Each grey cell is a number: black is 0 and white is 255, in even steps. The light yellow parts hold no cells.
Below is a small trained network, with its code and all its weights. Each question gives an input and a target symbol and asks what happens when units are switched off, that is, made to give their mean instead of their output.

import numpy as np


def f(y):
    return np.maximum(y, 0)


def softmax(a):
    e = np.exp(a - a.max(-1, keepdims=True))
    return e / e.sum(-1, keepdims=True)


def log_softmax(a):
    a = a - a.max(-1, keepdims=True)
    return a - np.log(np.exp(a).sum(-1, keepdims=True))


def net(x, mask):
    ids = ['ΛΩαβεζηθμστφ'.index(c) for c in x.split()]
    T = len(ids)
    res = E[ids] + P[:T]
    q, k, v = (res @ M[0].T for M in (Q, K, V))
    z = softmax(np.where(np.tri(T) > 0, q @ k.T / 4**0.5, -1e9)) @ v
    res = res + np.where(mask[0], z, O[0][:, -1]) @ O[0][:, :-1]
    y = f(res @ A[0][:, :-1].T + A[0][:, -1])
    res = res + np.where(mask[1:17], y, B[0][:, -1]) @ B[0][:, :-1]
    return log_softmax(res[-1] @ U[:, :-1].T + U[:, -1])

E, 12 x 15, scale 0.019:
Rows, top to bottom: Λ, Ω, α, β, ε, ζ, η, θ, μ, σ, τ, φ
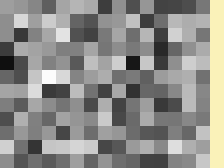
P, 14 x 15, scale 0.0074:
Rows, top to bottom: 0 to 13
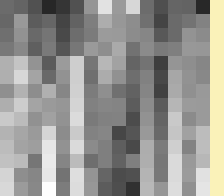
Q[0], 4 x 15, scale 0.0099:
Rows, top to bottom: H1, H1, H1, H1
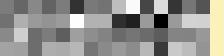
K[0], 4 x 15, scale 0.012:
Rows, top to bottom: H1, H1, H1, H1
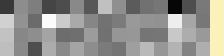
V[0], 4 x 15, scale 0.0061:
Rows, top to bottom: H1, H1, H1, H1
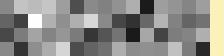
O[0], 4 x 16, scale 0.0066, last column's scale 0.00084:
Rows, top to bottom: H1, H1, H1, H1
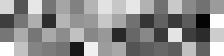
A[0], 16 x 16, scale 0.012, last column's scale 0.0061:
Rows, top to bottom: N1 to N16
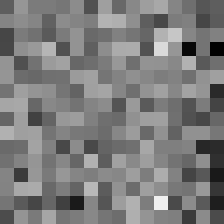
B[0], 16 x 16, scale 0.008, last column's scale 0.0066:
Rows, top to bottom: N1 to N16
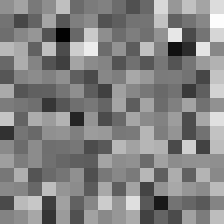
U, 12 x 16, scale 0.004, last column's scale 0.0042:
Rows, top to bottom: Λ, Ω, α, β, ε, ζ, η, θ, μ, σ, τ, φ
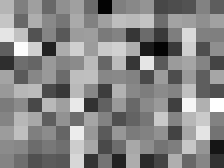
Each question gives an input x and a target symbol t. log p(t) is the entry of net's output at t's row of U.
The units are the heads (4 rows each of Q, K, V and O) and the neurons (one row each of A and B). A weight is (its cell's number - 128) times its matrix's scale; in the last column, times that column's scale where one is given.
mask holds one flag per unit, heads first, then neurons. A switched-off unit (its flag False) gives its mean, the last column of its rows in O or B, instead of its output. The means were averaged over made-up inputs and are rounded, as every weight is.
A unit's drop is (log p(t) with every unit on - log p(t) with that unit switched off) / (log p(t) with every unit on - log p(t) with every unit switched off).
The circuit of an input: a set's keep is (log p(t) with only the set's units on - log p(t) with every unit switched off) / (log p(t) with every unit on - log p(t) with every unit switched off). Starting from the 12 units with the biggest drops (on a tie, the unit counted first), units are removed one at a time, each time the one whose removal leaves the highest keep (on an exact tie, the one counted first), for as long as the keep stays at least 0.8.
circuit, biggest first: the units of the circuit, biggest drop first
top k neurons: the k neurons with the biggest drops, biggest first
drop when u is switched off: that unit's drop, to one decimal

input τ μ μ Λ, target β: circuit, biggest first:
N15, H1, N2
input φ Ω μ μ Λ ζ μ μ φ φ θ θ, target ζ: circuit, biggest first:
N2, H1
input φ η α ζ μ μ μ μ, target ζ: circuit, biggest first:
N2, H1
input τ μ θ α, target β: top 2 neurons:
N15, N5
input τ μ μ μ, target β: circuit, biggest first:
N15, H1
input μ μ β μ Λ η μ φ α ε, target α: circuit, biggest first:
H1
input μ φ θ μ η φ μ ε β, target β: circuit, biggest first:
N16, H1
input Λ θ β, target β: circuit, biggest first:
N16, H1, N2
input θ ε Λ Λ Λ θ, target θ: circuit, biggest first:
H1, N11, N1
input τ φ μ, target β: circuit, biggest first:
H1, N15
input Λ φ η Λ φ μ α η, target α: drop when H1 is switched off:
1.1
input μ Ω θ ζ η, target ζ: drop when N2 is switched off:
1.4
